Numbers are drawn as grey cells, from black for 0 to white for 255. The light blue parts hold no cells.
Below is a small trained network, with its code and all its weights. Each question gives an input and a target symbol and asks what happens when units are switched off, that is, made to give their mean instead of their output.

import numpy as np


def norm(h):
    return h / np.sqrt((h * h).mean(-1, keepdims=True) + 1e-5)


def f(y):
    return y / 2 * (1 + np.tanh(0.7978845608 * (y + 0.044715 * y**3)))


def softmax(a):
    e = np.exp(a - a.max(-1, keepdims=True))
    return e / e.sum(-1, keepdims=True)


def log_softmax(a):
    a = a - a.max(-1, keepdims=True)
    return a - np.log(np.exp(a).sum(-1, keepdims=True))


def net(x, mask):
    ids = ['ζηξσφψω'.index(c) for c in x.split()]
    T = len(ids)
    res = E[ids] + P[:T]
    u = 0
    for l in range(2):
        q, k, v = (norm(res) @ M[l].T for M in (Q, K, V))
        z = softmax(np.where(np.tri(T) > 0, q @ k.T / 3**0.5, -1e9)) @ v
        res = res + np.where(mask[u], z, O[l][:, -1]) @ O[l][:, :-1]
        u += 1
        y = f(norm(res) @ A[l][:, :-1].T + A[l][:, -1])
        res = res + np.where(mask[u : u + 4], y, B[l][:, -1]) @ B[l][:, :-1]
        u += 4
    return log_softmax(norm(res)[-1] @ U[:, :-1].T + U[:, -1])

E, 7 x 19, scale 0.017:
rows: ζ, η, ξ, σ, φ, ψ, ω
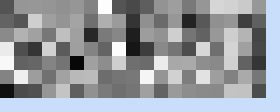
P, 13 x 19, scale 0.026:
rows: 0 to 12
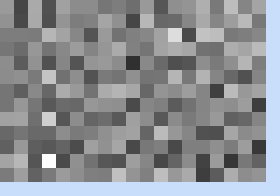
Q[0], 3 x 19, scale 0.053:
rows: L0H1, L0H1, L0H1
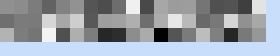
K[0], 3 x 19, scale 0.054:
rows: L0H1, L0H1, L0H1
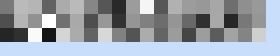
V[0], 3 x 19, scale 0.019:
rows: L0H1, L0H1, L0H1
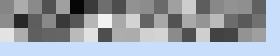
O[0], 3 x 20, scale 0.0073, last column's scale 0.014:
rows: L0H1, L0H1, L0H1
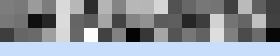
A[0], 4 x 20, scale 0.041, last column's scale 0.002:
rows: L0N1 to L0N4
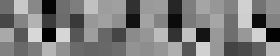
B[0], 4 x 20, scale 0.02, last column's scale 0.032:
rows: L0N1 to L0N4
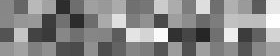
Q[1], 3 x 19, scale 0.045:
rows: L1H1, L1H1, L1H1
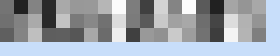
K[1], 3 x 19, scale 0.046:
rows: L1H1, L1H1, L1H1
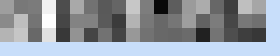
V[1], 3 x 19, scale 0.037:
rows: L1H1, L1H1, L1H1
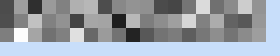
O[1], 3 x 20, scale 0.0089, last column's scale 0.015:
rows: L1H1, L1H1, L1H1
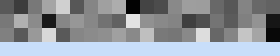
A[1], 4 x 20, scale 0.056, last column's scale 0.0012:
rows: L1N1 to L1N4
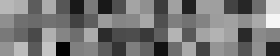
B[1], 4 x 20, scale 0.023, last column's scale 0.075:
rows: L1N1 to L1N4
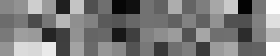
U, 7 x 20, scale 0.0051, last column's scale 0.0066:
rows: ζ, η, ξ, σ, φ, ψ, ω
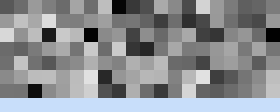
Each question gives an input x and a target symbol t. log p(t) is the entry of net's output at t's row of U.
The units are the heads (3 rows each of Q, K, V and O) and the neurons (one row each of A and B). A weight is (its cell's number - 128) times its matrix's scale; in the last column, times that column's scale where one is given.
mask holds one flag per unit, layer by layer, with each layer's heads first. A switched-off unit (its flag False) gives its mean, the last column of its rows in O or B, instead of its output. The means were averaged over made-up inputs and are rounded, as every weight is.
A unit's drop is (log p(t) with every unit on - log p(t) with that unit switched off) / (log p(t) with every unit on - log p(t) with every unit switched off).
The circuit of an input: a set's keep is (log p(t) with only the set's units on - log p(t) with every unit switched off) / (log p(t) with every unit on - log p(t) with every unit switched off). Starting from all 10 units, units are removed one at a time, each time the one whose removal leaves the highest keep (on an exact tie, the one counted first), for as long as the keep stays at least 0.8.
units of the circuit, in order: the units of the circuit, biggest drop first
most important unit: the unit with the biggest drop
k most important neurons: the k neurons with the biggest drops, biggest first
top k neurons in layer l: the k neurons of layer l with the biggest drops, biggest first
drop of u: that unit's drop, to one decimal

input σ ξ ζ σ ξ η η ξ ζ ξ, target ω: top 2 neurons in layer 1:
[L1N4; L1N1]
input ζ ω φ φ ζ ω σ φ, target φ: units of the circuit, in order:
[L0H1; L0N3; L1N1]
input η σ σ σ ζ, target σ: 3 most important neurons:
[L0N2; L1N1; L1N4]
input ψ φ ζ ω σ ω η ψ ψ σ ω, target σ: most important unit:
L0N2
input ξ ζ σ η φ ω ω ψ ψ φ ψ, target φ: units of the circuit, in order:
[L0H1; L0N3; L1N1]
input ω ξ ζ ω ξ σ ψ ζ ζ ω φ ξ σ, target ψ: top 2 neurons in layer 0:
[L0N2; L0N3]
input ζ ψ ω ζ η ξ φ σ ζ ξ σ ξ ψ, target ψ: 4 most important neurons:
[L1N1; L1N4; L0N2; L0N3]
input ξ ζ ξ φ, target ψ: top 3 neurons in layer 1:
[L1N1; L1N4; L1N3]
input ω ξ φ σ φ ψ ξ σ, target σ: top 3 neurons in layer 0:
[L0N2; L0N1; L0N3]
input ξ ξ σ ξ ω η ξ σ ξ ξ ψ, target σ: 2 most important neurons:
[L0N2; L1N1]
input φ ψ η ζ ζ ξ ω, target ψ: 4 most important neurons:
[L1N1; L1N4; L0N2; L0N3]
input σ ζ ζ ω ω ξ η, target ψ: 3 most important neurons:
[L1N1; L1N4; L0N2]
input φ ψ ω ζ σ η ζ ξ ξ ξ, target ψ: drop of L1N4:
0.5
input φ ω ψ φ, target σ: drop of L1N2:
0.0
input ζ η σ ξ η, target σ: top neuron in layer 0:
[L0N2]
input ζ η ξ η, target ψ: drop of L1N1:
0.7
